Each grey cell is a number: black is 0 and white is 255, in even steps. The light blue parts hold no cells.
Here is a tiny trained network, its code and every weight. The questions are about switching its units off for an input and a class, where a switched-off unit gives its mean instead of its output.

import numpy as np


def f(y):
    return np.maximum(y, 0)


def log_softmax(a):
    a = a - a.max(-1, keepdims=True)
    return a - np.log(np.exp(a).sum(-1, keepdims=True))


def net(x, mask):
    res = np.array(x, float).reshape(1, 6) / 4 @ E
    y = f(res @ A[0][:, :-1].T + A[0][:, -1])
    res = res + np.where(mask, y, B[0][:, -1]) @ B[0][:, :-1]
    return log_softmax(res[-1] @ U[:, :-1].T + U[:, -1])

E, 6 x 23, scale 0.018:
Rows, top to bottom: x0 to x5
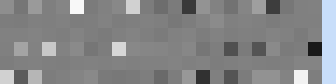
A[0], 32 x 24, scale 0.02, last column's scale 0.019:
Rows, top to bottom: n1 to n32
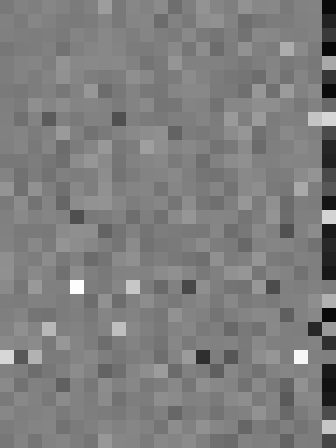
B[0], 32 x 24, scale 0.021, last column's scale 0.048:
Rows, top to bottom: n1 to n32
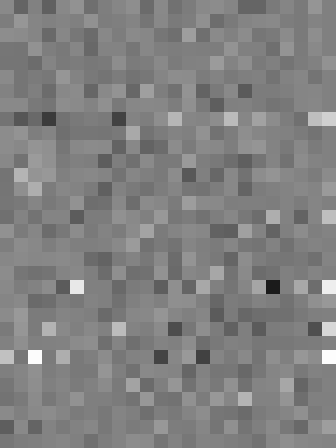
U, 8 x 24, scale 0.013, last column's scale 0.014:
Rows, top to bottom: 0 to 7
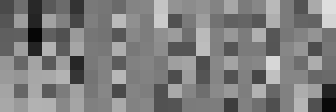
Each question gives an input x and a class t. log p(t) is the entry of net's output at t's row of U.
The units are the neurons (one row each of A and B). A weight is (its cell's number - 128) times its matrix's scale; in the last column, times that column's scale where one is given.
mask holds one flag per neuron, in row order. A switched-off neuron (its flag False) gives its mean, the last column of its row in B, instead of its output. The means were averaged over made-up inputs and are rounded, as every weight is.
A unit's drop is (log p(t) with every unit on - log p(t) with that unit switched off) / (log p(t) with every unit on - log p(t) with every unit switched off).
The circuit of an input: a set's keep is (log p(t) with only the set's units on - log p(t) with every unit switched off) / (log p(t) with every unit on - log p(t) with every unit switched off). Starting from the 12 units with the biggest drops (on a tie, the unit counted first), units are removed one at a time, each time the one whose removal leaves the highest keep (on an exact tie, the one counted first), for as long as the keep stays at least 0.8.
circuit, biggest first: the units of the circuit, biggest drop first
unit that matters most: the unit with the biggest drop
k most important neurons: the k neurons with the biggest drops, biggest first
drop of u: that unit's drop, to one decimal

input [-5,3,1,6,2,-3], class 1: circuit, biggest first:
[n26, n21]
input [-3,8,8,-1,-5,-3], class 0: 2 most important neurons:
[n26, n21]
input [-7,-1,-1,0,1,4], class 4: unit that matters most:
n24
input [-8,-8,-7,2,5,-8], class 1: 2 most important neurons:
[n26, n9]
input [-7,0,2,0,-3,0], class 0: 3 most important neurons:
[n26, n24, n21]
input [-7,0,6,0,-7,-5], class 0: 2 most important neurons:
[n26, n24]
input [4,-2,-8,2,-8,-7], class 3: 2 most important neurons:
[n26, n9]
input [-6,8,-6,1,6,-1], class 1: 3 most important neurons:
[n26, n9, n21]
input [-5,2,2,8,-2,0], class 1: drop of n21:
0.2
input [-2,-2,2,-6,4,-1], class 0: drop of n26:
0.6
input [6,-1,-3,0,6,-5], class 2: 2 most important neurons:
[n26, n24]
